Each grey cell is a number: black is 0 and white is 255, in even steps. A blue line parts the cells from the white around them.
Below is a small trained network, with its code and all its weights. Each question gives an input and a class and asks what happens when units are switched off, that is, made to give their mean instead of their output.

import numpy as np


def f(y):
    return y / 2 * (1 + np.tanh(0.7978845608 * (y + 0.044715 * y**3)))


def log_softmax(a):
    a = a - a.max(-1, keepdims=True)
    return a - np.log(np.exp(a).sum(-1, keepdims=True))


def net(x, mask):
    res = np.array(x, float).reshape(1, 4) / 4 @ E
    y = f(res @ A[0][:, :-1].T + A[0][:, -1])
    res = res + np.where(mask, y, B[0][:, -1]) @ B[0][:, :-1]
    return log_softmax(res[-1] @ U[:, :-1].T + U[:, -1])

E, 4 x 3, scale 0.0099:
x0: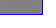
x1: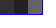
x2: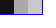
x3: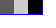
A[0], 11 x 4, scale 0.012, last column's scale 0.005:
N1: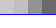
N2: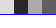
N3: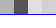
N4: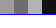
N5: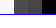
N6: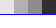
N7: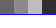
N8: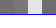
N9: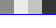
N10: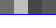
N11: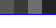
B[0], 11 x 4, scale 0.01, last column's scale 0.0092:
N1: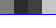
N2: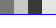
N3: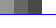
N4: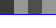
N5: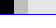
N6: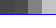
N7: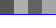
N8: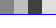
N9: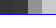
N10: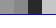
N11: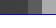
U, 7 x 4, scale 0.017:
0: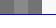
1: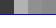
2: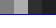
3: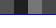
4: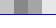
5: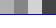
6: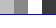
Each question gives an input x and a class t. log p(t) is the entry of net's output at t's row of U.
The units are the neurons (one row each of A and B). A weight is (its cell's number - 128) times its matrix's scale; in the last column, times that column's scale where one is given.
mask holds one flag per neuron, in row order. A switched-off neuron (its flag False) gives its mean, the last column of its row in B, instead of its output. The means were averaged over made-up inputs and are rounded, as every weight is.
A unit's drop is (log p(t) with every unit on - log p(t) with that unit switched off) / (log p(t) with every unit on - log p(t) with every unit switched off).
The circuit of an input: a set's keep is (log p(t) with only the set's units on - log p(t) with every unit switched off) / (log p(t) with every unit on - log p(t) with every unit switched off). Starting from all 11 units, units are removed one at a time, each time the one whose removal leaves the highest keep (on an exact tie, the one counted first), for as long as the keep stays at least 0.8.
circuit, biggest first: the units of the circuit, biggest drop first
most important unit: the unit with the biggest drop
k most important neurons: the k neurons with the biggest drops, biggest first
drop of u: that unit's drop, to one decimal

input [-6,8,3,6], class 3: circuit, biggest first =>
[N11]
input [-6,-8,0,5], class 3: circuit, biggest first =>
[N9, N1, N6]
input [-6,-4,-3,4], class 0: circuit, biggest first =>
[N2, N8]
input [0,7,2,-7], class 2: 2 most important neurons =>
[N8, N2]
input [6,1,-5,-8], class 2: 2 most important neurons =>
[N2, N3]
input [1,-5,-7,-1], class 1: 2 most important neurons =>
[N5, N2]
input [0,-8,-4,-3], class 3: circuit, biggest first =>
[N1, N6]
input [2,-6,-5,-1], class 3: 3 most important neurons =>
[N1, N6, N8]
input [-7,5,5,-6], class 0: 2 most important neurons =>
[N5, N8]
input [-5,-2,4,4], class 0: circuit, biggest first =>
[N5, N2]
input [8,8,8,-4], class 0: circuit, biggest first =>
[N8, N5]
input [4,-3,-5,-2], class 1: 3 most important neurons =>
[N5, N2, N10]
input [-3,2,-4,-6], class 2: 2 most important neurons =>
[N2, N3]
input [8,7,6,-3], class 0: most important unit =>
N8
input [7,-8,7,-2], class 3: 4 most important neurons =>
[N9, N1, N5, N2]
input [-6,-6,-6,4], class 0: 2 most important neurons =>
[N1, N10]
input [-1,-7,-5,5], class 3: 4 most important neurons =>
[N1, N6, N2, N8]
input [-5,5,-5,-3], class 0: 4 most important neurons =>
[N2, N9, N6, N1]
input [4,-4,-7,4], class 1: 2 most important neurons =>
[N5, N3]
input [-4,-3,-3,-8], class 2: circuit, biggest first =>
[N2]
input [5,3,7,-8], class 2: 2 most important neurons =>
[N8, N3]
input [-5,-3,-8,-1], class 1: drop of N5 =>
1.1
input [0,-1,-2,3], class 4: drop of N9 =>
0.1
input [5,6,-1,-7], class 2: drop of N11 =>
0.0
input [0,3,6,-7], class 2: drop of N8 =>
0.4
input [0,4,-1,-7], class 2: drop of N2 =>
0.2
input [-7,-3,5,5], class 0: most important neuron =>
[N5]
